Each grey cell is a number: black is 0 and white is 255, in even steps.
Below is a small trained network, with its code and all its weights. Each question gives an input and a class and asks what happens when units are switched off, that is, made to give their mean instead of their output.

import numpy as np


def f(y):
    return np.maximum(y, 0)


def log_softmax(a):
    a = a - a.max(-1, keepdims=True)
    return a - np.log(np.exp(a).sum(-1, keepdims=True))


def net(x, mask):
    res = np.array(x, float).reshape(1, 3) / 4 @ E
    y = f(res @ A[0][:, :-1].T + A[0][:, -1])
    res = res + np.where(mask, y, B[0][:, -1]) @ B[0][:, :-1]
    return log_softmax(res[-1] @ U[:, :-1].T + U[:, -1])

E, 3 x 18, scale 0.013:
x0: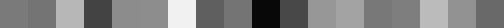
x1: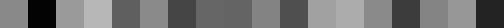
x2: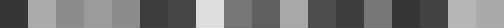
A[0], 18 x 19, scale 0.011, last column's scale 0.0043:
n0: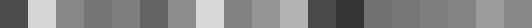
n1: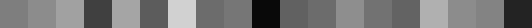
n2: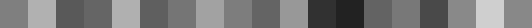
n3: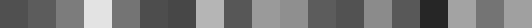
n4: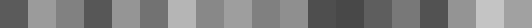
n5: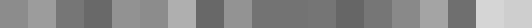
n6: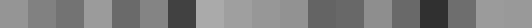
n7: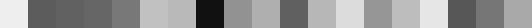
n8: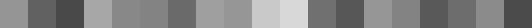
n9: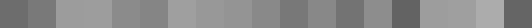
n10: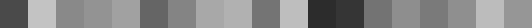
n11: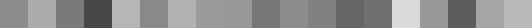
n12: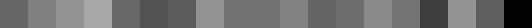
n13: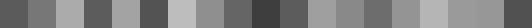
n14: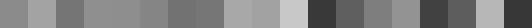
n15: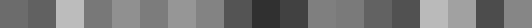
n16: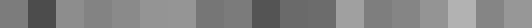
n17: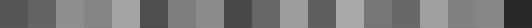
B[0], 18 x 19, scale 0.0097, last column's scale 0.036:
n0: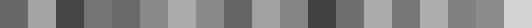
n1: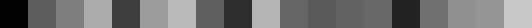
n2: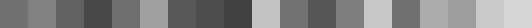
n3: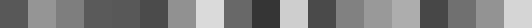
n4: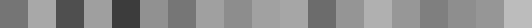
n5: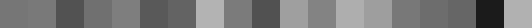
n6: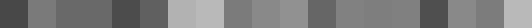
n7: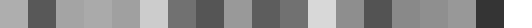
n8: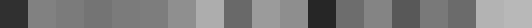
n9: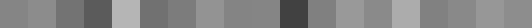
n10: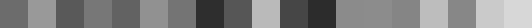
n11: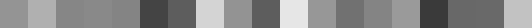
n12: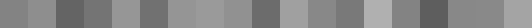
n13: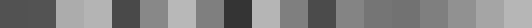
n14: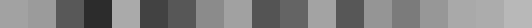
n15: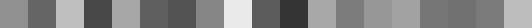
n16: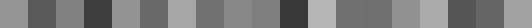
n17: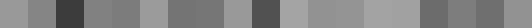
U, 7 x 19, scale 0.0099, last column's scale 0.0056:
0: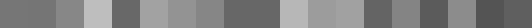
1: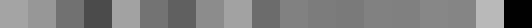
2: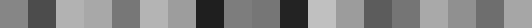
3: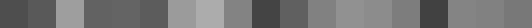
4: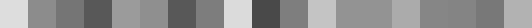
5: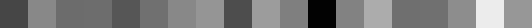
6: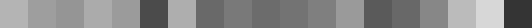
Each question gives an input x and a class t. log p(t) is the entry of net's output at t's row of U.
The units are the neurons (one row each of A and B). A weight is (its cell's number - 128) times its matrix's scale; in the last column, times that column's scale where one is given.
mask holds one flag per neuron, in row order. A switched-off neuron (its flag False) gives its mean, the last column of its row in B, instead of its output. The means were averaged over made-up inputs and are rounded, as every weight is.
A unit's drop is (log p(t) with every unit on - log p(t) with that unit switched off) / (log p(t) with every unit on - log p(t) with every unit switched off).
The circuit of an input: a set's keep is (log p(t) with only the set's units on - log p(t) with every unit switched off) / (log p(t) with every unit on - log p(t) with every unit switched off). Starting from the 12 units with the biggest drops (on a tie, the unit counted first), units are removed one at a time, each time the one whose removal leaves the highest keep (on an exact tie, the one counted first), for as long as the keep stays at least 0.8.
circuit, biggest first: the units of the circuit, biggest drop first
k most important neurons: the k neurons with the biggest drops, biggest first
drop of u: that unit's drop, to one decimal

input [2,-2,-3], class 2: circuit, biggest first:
[n3, n7]
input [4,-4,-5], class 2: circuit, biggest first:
[n7]
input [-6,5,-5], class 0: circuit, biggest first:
[n10, n2]
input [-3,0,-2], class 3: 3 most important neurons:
[n10, n2, n0]
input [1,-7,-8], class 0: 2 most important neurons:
[n11, n15]
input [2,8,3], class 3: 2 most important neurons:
[n7, n3]
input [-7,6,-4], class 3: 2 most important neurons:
[n10, n2]
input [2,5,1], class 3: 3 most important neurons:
[n7, n10, n14]
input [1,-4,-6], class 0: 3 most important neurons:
[n11, n15, n14]
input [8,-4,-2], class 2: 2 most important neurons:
[n3, n7]
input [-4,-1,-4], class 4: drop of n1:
0.3
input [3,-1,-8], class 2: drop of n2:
0.0
